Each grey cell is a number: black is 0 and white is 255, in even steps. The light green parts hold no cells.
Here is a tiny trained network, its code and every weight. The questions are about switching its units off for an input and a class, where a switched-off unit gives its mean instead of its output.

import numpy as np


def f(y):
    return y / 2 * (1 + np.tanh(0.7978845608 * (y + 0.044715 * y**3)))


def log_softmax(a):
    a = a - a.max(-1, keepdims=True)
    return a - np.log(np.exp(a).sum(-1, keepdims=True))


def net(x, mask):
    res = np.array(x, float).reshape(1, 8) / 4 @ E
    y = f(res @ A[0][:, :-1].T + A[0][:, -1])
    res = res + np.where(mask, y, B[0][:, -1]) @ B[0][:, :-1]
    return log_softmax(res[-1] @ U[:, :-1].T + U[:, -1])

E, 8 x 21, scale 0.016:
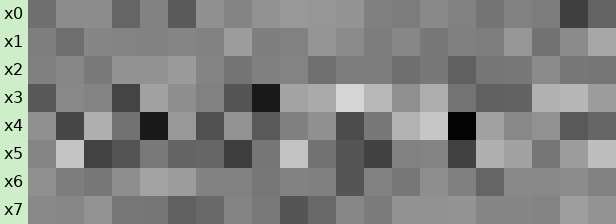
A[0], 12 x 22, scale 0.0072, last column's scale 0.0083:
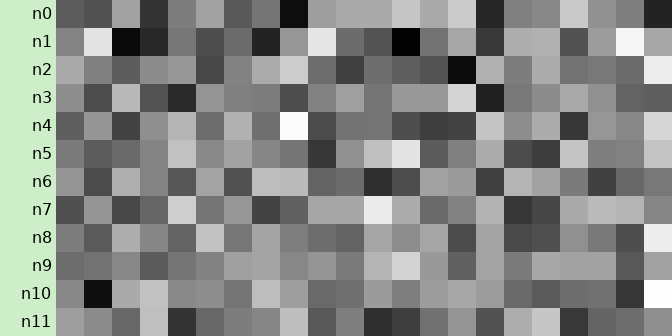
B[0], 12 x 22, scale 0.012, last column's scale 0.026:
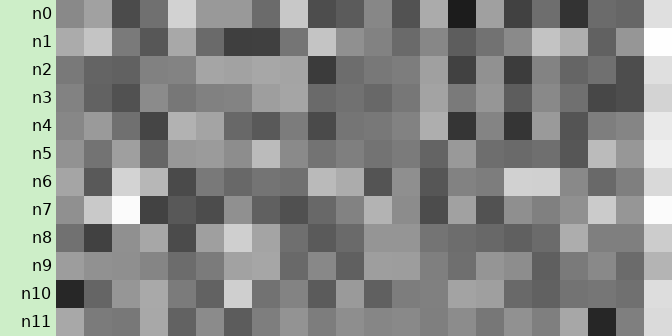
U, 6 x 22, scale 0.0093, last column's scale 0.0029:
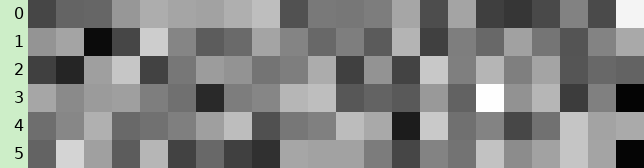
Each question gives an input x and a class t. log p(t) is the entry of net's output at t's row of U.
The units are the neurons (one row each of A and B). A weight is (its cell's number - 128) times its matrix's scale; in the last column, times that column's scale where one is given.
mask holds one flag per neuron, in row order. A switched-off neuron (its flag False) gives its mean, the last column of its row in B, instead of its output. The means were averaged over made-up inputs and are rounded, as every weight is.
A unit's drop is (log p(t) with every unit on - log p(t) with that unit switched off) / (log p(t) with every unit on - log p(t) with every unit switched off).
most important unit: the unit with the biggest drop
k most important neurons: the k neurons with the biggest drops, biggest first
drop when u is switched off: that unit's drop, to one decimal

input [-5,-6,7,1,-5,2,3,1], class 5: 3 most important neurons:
(n7 n0 n3)
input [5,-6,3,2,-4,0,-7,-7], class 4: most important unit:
n1
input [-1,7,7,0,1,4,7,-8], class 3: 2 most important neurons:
(n0 n4)
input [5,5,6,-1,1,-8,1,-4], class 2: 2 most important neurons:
(n0 n4)
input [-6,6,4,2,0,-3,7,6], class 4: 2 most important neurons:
(n2 n4)
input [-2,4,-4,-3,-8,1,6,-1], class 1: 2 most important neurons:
(n4 n10)
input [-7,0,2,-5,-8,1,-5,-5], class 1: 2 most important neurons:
(n4 n10)
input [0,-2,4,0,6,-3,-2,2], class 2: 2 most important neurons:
(n6 n4)
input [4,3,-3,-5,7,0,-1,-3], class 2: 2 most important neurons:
(n1 n10)
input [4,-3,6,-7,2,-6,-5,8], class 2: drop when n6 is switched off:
0.2
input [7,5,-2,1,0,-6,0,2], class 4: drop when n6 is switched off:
0.1
